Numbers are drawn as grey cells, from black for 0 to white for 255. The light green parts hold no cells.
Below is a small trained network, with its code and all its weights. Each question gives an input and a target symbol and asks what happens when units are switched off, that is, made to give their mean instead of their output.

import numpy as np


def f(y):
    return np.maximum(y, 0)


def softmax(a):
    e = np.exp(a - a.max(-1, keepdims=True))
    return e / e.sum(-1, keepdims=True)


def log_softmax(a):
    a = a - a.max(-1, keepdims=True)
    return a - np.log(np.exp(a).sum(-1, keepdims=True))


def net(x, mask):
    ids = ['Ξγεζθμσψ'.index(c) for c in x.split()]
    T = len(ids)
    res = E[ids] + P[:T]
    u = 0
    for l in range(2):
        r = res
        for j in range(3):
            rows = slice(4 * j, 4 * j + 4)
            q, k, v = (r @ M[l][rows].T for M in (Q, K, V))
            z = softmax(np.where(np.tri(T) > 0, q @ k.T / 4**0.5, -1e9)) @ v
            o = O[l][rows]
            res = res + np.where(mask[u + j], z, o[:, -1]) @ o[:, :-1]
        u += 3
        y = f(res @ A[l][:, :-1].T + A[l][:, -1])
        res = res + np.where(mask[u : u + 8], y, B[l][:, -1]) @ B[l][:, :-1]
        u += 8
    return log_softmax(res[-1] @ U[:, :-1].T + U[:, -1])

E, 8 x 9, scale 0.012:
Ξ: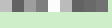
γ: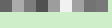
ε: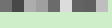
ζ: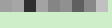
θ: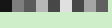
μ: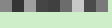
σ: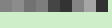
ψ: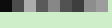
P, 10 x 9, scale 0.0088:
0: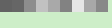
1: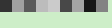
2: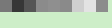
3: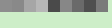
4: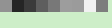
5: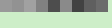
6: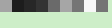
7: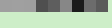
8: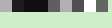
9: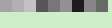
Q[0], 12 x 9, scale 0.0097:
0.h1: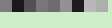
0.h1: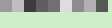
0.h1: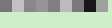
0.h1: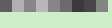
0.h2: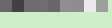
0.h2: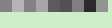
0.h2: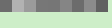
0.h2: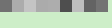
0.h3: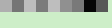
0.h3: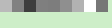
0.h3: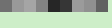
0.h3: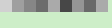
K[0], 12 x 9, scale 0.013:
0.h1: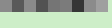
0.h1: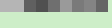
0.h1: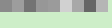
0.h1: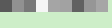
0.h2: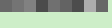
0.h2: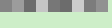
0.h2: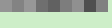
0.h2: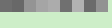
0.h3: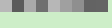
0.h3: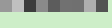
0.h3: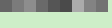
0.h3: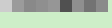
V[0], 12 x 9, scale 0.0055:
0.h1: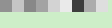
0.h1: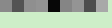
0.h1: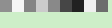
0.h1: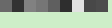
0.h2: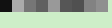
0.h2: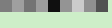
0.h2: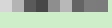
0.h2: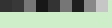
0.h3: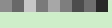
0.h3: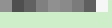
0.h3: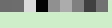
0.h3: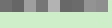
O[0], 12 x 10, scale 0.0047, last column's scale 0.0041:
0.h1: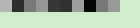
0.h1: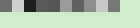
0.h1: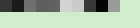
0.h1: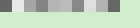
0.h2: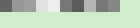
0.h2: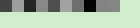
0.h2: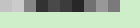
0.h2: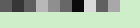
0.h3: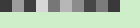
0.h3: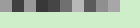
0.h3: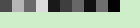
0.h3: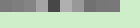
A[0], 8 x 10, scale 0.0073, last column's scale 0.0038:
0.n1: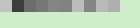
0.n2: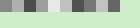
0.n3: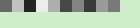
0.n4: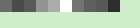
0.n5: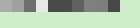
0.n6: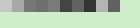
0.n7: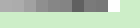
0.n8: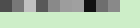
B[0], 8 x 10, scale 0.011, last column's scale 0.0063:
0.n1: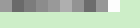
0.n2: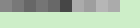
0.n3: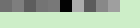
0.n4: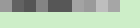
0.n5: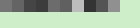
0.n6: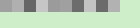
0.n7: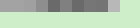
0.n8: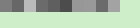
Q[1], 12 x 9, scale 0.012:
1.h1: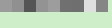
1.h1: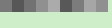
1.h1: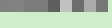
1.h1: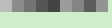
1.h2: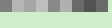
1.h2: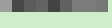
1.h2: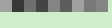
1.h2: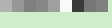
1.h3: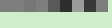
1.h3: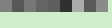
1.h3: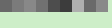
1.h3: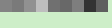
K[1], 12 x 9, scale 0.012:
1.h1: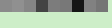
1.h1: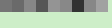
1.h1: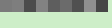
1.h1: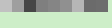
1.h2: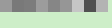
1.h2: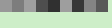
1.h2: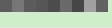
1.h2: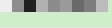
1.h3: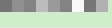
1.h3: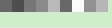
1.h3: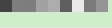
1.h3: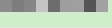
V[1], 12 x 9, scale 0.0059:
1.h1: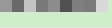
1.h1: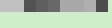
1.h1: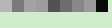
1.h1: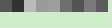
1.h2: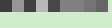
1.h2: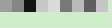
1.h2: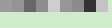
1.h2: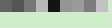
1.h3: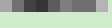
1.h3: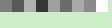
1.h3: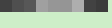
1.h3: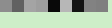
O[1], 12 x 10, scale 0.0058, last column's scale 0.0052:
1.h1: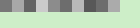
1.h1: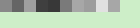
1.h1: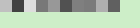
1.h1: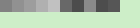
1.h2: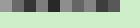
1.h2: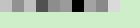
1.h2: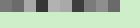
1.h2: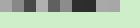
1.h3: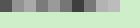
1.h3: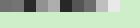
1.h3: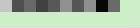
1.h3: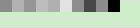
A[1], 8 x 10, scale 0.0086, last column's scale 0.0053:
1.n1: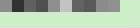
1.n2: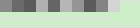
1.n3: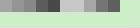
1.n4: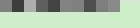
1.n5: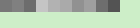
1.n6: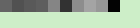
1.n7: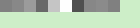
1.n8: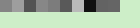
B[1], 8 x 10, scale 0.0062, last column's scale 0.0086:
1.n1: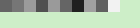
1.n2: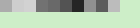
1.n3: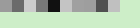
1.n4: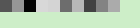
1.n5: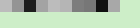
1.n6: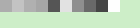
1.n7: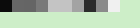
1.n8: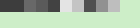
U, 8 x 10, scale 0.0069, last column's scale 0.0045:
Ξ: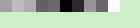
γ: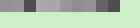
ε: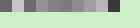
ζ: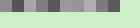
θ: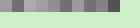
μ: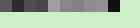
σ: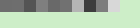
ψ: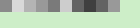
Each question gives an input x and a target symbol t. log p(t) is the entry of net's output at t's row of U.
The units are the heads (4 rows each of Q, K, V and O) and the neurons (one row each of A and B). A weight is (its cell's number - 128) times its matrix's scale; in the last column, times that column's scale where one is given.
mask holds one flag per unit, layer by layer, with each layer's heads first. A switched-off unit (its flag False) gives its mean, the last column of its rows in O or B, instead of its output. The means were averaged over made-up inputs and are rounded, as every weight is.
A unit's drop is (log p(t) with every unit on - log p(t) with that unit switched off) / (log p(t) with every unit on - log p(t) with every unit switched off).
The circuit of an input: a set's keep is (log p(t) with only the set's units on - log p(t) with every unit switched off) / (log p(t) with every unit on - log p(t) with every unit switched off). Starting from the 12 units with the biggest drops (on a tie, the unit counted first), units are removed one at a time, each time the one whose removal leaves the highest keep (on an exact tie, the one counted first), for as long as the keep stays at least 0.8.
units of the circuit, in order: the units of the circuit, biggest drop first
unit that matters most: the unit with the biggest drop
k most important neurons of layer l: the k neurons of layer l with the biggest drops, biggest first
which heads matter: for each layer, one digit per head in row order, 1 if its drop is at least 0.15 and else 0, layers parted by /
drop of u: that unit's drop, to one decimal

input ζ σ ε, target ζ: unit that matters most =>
0.n4
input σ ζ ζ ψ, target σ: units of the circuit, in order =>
[1.h2; 0.h3; 0.n8; 1.n4]
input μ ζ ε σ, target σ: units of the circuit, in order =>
[0.n5; 1.n8; 1.h2]
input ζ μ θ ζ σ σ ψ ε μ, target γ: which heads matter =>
010 / 100
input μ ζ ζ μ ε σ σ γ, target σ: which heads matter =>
000 / 010
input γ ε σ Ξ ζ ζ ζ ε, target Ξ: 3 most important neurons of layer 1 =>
[1.n7; 1.n8; 1.n6]
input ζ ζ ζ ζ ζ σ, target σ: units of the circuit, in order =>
[1.h2; 1.n8; 0.h1]
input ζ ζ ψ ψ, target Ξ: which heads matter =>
111 / 101
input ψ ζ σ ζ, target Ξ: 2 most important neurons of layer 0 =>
[0.n5; 0.n3]
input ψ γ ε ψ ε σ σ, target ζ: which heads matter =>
110 / 111
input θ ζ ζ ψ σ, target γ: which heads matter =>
000 / 100
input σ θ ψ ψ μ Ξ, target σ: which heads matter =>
001 / 010
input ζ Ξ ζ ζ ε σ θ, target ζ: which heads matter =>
100 / 100
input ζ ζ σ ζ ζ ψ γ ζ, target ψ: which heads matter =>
100 / 001
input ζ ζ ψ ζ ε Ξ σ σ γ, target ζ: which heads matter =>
000 / 010
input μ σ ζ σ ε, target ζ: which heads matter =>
100 / 011
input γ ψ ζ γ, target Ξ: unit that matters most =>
0.h1
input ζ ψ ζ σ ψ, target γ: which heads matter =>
010 / 100
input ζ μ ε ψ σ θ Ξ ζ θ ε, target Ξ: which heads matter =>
101 / 000
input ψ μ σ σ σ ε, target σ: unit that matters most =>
0.h3
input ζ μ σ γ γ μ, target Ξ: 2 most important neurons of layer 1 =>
[1.n6; 1.n8]
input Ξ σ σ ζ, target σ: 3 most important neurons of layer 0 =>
[0.n3; 0.n5; 0.n1]
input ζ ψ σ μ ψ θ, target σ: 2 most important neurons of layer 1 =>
[1.n8; 1.n4]
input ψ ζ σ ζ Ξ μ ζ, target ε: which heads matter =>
110 / 001
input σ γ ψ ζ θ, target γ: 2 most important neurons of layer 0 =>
[0.n4; 0.n1]
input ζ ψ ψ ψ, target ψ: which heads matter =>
111 / 111
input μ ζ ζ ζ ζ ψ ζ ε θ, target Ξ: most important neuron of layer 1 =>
[1.n2]
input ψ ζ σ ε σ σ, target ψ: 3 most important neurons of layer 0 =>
[0.n3; 0.n2; 0.n4]
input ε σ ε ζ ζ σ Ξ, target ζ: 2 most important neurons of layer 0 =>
[0.n4; 0.n1]
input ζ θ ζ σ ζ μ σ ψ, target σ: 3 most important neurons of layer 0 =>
[0.n8; 0.n6; 0.n1]
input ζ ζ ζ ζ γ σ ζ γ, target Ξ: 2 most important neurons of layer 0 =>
[0.n8; 0.n1]
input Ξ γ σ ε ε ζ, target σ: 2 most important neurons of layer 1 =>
[1.n8; 1.n1]
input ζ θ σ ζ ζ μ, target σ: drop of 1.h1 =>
0.0
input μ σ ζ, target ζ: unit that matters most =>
0.n2
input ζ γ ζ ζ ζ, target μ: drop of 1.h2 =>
0.4
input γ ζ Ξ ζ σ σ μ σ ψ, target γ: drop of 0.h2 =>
0.4
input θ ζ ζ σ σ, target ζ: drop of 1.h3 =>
0.2
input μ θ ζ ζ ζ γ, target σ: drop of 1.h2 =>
0.4
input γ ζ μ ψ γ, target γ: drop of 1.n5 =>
0.3
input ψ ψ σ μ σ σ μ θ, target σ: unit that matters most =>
0.n4
